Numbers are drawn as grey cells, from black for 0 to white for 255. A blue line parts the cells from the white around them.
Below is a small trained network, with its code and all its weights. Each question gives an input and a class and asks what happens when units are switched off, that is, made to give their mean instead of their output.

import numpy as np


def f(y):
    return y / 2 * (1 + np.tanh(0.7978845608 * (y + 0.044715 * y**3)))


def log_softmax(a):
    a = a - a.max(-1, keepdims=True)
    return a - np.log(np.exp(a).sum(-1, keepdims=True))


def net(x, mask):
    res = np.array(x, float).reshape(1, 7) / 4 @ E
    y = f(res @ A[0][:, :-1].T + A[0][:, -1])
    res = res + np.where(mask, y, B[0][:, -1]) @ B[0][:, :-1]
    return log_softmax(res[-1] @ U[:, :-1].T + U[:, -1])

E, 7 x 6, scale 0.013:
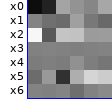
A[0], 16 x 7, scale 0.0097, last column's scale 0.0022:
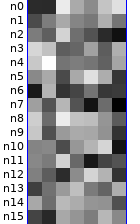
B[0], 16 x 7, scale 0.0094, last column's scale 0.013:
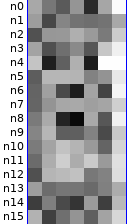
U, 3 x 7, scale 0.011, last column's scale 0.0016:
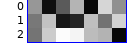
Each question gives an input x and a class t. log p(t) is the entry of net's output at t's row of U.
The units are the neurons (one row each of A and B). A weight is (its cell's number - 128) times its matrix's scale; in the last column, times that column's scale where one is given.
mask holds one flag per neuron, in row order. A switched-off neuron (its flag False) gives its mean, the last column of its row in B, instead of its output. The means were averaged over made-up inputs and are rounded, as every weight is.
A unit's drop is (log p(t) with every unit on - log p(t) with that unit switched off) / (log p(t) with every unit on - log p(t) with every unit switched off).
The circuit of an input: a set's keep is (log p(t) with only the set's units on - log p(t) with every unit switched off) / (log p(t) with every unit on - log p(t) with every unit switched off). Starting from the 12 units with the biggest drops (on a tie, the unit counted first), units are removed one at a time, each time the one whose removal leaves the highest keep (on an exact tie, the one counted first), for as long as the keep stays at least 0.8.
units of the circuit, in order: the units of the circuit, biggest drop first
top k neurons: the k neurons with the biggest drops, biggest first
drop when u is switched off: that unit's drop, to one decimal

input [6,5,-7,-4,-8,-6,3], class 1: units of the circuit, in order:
(n6)
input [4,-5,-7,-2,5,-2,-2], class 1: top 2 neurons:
(n6 n4)
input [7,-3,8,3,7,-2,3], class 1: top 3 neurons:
(n8 n4 n14)
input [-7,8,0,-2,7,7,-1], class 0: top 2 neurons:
(n4 n3)
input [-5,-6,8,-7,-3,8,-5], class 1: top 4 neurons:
(n8 n14 n9 n11)
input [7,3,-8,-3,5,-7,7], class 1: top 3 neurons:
(n6 n4 n3)
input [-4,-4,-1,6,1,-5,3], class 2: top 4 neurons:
(n11 n0 n7 n15)
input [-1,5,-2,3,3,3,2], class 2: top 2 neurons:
(n8 n14)
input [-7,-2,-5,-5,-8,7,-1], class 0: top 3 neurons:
(n4 n3 n11)
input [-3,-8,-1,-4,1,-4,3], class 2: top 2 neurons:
(n11 n0)
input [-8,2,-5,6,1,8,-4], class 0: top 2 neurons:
(n4 n3)
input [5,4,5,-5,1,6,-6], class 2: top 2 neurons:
(n4 n12)
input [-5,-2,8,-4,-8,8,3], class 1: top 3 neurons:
(n8 n14 n9)
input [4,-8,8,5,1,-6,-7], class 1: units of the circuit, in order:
(n8)
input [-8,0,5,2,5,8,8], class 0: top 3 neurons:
(n4 n3 n11)
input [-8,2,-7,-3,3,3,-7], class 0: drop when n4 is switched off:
1.6
